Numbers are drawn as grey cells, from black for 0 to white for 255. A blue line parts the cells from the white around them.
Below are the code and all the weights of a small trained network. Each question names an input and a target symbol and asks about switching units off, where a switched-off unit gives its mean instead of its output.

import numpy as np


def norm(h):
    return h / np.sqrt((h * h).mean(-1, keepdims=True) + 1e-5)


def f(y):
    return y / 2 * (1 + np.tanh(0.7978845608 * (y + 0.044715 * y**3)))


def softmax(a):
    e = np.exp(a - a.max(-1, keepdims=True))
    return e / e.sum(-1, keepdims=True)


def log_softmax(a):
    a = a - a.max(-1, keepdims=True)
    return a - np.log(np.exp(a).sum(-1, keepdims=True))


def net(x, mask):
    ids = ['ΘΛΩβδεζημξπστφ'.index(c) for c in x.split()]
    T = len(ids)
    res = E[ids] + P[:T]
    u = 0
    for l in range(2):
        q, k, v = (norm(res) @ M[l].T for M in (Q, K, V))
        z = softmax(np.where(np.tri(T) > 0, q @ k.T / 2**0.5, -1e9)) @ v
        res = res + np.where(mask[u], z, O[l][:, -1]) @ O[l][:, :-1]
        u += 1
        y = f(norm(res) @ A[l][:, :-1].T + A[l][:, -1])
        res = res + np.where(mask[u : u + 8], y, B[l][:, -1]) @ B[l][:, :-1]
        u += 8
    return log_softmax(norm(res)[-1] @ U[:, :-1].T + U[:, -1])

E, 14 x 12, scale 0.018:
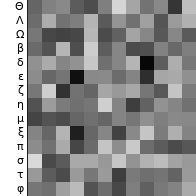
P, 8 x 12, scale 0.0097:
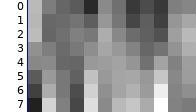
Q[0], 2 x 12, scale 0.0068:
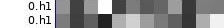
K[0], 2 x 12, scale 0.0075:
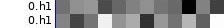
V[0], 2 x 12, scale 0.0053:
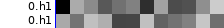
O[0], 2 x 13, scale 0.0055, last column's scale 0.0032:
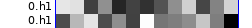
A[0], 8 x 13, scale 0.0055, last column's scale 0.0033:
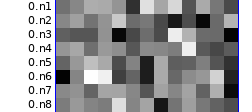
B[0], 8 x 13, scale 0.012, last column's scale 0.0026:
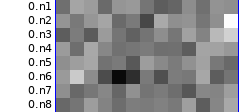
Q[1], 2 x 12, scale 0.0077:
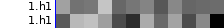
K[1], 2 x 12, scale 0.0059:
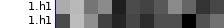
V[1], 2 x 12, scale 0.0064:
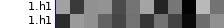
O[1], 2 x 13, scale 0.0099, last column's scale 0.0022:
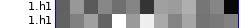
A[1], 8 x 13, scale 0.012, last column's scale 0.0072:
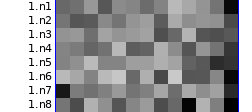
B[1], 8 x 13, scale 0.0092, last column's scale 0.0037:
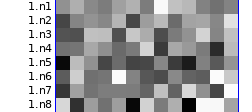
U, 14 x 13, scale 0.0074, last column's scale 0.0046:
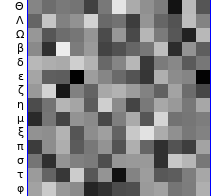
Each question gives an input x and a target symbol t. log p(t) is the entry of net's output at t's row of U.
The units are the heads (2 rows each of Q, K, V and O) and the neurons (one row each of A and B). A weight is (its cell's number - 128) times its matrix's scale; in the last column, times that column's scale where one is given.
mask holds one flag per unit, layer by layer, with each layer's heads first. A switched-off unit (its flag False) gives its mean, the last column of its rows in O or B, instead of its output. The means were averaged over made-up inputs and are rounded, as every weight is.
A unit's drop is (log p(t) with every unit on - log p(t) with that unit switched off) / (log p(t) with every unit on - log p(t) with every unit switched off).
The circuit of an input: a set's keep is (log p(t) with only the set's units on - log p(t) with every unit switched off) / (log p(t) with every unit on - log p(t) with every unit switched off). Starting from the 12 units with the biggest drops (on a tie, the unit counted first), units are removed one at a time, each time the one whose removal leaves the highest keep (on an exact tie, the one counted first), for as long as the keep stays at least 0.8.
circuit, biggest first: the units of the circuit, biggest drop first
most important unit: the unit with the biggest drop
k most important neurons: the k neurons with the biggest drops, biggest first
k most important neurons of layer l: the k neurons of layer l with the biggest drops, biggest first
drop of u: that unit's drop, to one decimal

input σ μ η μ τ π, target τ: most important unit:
1.h1
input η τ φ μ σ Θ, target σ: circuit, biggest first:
(1.h1 0.h1 1.n8)
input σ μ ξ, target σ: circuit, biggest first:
(0.h1 1.n8)
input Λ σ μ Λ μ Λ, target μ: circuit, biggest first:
(0.h1 1.n7 1.h1)
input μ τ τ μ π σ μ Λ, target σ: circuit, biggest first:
(1.h1 0.h1)
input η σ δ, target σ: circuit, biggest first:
(0.h1 1.n8)
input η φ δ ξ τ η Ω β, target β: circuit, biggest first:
(1.h1 0.n2 0.h1)
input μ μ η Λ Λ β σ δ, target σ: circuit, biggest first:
(1.h1 0.h1 1.n8)
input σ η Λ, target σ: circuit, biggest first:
(0.h1 1.n8)
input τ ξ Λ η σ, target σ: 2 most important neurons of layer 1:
(1.n8 1.n2)
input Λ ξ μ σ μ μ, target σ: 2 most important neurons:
(1.n8 0.n1)
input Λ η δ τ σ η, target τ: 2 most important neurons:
(0.n4 0.n8)
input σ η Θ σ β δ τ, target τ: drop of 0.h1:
0.1
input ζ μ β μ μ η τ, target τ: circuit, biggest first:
(0.h1)
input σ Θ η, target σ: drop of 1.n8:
0.7
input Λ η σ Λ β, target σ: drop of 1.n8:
0.8
